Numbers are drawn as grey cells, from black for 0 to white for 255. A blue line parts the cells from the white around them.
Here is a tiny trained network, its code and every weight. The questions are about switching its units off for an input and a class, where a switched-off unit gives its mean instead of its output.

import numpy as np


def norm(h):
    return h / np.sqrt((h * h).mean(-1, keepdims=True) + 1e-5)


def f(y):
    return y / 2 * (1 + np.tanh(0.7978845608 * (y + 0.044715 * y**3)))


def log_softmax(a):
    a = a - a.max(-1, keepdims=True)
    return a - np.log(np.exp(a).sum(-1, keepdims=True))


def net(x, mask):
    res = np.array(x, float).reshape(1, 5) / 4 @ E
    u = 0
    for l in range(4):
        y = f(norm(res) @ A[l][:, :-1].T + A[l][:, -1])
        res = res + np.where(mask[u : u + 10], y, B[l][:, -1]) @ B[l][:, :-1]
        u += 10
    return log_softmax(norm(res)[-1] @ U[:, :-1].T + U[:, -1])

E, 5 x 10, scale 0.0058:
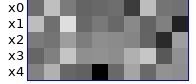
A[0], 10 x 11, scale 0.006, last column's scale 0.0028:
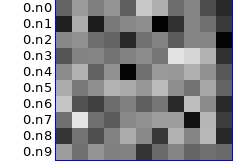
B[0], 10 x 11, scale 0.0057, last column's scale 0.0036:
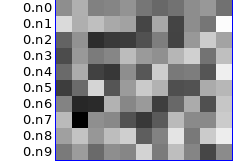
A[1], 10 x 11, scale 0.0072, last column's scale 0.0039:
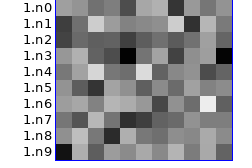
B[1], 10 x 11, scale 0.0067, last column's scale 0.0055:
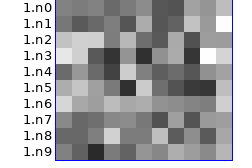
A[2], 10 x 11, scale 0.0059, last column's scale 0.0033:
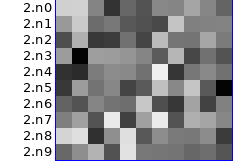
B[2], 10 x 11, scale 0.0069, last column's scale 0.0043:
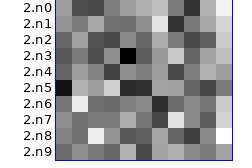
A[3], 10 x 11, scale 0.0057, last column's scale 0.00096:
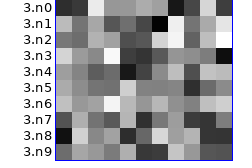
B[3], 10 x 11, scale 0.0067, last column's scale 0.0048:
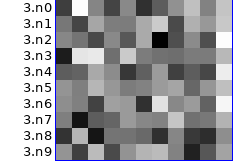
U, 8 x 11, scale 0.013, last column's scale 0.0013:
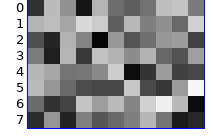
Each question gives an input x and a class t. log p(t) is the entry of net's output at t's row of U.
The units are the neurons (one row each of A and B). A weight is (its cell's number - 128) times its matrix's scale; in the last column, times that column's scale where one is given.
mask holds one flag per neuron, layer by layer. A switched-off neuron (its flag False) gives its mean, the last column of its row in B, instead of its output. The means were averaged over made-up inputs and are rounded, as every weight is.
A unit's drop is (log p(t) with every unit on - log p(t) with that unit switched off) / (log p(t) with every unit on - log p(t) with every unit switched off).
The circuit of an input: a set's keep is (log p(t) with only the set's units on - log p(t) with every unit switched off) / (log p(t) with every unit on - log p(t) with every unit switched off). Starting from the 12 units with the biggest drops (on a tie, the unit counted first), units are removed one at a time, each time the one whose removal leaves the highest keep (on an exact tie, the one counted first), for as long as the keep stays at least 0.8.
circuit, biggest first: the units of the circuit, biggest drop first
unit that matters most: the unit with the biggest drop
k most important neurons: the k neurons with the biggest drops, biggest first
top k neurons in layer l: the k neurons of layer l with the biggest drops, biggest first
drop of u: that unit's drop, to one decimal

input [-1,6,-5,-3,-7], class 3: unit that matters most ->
1.n1
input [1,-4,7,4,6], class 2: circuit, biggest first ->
[0.n7 3.n2]
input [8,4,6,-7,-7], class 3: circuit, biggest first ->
[3.n7 2.n9]
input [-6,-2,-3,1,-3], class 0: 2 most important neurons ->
[0.n5 2.n4]
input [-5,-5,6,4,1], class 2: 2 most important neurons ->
[0.n7 2.n3]
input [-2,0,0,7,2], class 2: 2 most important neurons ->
[0.n7 0.n1]
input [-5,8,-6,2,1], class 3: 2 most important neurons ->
[1.n1 1.n4]
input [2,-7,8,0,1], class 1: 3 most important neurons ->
[1.n6 0.n8 0.n1]
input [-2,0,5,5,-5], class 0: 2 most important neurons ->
[0.n5 3.n0]
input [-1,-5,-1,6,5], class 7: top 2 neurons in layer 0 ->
[0.n3 0.n4]
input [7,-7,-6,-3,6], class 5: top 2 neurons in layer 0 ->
[0.n1 0.n2]
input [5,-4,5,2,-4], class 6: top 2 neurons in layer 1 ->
[1.n1 1.n6]
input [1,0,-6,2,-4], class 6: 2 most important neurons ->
[0.n4 0.n1]
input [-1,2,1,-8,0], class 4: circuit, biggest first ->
[0.n6]
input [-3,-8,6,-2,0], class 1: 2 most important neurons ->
[1.n6 0.n1]
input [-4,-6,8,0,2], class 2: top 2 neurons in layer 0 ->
[0.n7 0.n3]
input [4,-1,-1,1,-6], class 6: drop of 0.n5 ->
-0.1
